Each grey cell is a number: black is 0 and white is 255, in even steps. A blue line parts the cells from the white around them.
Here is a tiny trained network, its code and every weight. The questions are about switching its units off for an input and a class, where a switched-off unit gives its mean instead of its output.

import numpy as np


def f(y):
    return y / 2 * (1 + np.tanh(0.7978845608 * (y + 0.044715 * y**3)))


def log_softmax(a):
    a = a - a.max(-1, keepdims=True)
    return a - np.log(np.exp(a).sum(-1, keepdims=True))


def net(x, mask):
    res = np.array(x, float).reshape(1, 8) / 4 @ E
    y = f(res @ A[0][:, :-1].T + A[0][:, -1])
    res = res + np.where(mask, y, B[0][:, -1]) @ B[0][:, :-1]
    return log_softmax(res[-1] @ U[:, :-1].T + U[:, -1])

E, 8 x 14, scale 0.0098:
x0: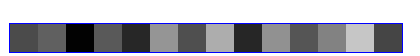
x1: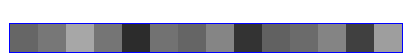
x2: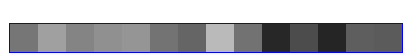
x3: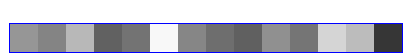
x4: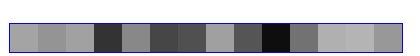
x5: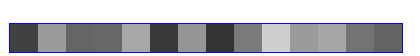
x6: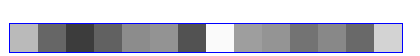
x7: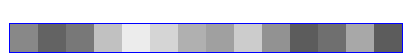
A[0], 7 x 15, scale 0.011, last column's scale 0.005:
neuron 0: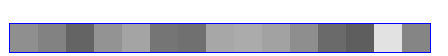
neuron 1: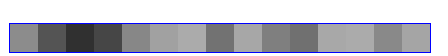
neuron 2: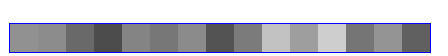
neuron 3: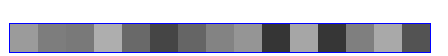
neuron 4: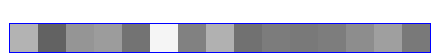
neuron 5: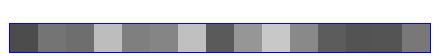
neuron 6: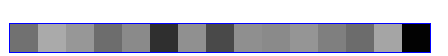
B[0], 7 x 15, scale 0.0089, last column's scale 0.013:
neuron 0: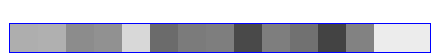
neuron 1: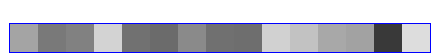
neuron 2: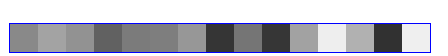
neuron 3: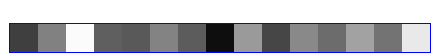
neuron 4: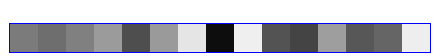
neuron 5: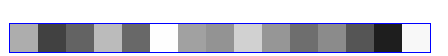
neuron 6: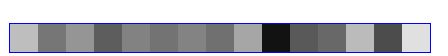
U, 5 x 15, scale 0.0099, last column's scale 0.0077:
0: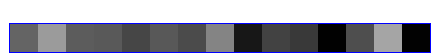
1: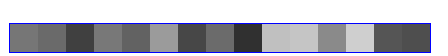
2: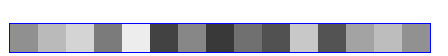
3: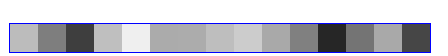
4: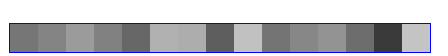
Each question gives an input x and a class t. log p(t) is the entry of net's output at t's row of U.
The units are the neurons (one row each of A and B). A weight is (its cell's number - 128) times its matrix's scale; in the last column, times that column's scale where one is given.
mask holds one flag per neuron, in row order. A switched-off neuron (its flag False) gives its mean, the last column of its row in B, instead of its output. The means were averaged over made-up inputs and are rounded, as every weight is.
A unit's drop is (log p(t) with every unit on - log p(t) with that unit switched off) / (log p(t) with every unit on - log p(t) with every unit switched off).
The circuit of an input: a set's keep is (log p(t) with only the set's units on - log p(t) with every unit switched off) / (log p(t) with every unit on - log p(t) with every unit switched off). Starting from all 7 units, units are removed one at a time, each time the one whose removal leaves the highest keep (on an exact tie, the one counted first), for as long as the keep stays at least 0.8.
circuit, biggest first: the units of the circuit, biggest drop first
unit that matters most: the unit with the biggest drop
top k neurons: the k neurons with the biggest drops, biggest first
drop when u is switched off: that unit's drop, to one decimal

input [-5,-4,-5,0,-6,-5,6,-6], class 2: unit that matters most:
neuron 0
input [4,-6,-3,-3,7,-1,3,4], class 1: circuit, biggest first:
(neuron 1; neuron 5)
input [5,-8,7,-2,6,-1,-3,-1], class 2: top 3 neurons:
(neuron 5; neuron 3; neuron 4)
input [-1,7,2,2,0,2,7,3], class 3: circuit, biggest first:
(neuron 3; neuron 2)
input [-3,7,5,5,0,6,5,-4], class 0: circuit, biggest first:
(neuron 4; neuron 1; neuron 3)
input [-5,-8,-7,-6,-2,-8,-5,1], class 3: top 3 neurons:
(neuron 5; neuron 0; neuron 2)
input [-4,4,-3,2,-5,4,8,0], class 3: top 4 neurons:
(neuron 0; neuron 3; neuron 5; neuron 6)
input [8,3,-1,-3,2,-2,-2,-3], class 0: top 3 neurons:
(neuron 1; neuron 2; neuron 5)
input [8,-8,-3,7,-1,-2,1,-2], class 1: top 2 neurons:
(neuron 1; neuron 5)
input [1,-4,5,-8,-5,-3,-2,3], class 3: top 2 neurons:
(neuron 5; neuron 0)
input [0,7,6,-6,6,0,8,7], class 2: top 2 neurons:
(neuron 3; neuron 0)
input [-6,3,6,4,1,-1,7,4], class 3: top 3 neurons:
(neuron 0; neuron 2; neuron 3)
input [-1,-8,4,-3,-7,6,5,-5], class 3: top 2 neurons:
(neuron 5; neuron 0)
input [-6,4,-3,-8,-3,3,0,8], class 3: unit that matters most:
neuron 5
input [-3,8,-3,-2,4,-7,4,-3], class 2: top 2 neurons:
(neuron 3; neuron 5)
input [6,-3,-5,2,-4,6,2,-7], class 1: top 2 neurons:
(neuron 4; neuron 1)
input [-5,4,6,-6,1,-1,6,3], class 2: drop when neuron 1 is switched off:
0.0
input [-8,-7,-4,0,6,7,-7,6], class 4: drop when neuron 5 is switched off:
0.1
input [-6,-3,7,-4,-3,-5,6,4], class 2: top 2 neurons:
(neuron 3; neuron 0)
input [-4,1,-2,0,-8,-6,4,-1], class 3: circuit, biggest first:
(neuron 0)
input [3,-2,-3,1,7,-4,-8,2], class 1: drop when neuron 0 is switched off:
0.2
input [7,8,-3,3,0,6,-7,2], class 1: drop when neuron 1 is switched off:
-0.2
